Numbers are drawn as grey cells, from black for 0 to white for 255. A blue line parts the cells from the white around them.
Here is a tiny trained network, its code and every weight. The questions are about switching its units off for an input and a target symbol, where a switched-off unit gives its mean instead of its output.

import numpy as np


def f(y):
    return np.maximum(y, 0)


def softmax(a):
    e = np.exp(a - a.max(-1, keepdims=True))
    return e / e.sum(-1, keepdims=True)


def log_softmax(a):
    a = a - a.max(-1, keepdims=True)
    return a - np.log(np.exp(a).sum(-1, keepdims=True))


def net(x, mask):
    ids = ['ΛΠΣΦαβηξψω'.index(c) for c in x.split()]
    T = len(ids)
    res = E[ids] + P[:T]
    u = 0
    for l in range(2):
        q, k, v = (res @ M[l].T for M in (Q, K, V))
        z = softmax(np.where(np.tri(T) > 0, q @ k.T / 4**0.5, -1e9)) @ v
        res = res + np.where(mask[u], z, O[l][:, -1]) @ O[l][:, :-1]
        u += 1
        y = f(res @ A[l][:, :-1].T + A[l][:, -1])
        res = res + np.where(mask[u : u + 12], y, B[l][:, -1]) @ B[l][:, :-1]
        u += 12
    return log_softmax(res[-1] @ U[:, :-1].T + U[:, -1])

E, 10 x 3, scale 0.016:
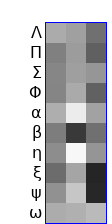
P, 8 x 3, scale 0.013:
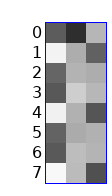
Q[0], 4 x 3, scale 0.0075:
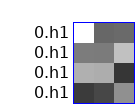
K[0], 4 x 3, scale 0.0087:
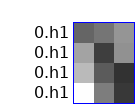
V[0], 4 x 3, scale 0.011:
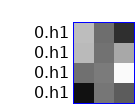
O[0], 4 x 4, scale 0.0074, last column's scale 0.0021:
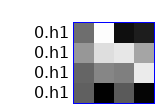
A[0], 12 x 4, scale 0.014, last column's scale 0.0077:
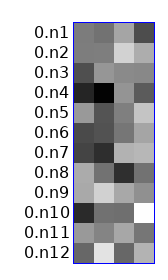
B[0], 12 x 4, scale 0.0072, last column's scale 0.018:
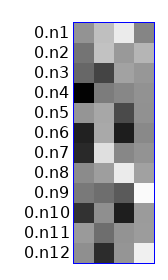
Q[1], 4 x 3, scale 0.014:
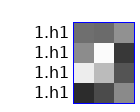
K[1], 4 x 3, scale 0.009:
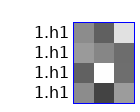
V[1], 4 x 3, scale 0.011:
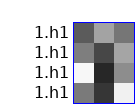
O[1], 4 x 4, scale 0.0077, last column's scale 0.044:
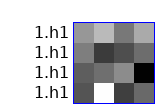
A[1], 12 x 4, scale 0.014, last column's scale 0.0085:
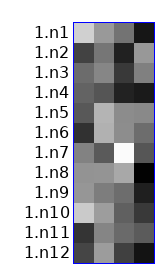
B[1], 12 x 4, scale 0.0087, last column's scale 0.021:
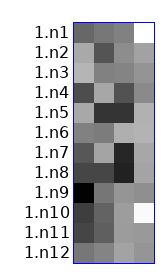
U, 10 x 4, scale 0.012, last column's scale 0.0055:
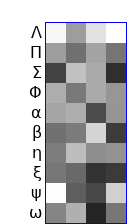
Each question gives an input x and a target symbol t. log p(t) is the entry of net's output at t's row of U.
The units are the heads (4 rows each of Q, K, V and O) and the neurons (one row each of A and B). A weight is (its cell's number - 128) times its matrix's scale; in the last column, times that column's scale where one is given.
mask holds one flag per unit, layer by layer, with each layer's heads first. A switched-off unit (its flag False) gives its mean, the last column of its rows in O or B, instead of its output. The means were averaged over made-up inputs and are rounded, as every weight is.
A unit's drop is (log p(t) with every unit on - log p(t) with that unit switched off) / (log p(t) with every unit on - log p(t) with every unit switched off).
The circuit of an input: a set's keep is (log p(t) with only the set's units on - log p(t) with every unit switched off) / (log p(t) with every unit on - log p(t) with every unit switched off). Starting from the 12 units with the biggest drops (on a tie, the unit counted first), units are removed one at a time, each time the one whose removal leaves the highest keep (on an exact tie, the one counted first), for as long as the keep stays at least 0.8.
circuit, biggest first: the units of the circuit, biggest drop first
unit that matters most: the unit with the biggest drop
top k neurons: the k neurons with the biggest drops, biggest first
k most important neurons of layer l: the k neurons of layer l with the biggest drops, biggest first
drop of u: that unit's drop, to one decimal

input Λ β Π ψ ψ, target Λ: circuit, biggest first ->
[0.n8 1.n7]
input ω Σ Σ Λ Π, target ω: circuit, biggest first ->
[1.h1 0.h1 0.n7 0.n2]
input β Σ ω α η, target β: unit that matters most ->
1.n10
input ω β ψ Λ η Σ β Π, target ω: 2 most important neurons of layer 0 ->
[0.n12 0.n7]
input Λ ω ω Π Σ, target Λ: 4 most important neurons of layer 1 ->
[1.n8 1.n7 1.n5 1.n9]
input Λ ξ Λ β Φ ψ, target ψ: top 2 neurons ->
[1.n10 0.n12]
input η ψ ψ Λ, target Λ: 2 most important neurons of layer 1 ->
[1.n8 1.n7]
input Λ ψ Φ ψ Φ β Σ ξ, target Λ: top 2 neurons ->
[0.n8 0.n12]
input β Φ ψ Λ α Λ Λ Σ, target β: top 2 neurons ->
[1.n10 0.n4]
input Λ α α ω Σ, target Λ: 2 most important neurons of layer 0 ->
[0.n9 0.n7]
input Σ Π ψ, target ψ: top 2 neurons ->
[1.n10 0.n2]
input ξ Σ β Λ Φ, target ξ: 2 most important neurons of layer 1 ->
[1.n7 1.n10]
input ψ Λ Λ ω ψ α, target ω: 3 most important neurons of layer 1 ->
[1.n7 1.n10 1.n6]
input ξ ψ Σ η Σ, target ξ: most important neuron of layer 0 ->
[0.n10]
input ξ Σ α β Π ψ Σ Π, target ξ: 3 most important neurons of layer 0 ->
[0.n10 0.n6 0.n12]
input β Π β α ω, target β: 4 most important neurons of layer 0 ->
[0.n4 0.n6 0.n7 0.n10]
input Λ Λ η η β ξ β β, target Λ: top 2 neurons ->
[0.n8 1.n8]
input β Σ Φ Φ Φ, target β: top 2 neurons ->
[1.n10 0.n4]
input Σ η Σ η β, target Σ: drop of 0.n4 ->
0.2
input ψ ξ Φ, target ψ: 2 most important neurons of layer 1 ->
[1.n10 1.n1]
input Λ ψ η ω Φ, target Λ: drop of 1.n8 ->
0.4
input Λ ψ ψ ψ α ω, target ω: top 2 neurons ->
[1.n7 1.n10]
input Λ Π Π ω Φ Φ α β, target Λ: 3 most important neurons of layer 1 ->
[1.n8 1.n7 1.n5]
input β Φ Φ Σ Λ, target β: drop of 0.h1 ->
0.1
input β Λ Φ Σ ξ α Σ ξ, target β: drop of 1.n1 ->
0.2
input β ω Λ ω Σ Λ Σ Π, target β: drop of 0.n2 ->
0.0
